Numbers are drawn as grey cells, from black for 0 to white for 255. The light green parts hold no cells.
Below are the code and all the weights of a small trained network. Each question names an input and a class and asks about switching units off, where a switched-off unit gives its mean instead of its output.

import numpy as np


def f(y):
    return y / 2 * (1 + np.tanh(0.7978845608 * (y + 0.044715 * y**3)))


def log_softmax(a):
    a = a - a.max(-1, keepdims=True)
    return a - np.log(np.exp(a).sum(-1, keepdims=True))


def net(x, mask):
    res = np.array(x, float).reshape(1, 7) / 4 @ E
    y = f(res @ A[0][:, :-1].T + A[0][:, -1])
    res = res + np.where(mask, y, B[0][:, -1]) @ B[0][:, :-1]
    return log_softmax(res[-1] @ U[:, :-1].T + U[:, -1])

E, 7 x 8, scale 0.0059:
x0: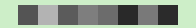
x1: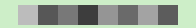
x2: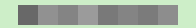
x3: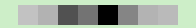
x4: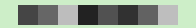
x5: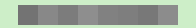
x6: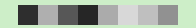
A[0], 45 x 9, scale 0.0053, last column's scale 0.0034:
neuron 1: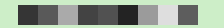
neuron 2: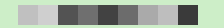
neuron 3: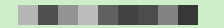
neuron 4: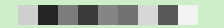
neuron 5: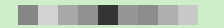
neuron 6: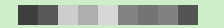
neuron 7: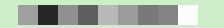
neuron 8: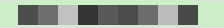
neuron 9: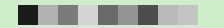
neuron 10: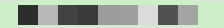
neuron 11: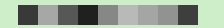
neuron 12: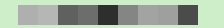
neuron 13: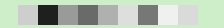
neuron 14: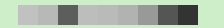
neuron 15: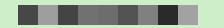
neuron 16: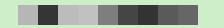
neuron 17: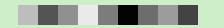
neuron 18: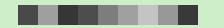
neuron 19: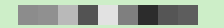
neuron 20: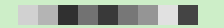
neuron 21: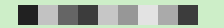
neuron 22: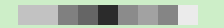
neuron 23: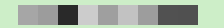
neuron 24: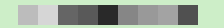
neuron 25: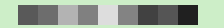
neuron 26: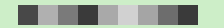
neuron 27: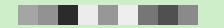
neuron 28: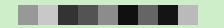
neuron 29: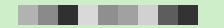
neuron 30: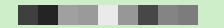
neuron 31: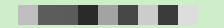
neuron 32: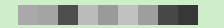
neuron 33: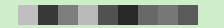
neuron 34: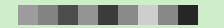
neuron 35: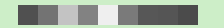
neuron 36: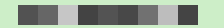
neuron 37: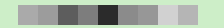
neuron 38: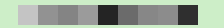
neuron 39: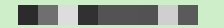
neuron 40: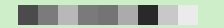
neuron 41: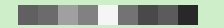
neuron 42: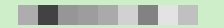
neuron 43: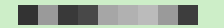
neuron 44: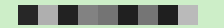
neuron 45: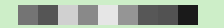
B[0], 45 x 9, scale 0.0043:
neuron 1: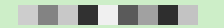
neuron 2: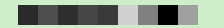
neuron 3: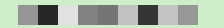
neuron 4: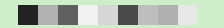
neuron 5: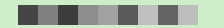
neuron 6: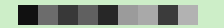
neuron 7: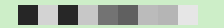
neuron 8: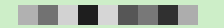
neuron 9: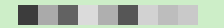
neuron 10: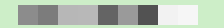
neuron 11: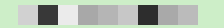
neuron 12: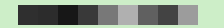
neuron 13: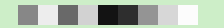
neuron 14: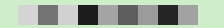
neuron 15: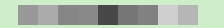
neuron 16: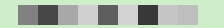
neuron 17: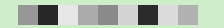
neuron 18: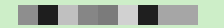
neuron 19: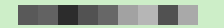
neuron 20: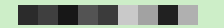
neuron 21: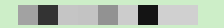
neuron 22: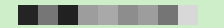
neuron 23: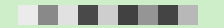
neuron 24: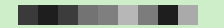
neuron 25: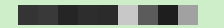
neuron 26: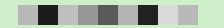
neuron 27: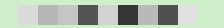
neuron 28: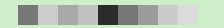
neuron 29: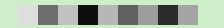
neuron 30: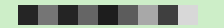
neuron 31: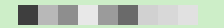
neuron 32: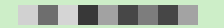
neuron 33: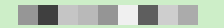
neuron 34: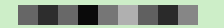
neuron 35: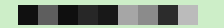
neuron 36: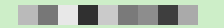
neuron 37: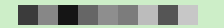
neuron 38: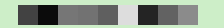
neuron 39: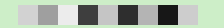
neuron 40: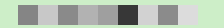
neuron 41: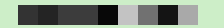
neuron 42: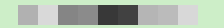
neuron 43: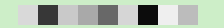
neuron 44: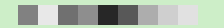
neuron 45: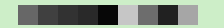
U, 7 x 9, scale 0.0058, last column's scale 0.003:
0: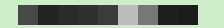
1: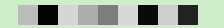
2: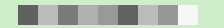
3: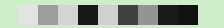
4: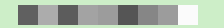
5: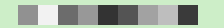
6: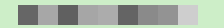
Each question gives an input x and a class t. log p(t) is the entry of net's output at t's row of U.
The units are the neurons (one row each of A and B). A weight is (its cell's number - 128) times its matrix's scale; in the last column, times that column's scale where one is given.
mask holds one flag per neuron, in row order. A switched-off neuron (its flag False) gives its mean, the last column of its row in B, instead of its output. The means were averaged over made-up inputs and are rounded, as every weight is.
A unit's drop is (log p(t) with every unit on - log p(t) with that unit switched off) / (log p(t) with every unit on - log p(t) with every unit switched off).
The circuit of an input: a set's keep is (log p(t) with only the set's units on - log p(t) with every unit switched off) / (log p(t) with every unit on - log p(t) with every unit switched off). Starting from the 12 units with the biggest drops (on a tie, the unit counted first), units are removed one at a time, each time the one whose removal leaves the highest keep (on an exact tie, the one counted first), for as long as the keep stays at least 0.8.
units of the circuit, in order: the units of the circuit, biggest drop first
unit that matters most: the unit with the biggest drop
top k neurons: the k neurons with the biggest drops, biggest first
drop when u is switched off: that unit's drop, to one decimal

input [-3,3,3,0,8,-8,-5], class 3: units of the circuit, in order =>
[neuron 39; neuron 1]
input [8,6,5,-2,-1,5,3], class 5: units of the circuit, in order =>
[neuron 44; neuron 28; neuron 15]
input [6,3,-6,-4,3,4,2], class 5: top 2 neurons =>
[neuron 44; neuron 28]
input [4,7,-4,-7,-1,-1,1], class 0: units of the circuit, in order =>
[neuron 41; neuron 35]
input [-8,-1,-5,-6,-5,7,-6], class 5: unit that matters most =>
neuron 13
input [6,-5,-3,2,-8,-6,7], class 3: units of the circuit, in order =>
[neuron 27; neuron 23; neuron 29]
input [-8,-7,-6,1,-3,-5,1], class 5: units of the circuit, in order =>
[neuron 13; neuron 42]
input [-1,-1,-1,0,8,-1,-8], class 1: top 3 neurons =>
[neuron 17; neuron 16; neuron 33]
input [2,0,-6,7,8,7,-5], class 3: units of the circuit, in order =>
[neuron 1; neuron 39]
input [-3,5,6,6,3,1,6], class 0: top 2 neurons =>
[neuron 20; neuron 2]
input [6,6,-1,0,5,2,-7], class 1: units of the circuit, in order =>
[neuron 17; neuron 33]
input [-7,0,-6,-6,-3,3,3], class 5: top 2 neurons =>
[neuron 13; neuron 42]
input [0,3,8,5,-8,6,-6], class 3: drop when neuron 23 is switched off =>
0.1
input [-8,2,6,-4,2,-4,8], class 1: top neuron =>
[neuron 21]
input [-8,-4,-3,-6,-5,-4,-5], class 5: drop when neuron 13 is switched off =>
0.4
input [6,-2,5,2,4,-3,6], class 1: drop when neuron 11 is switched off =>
0.2
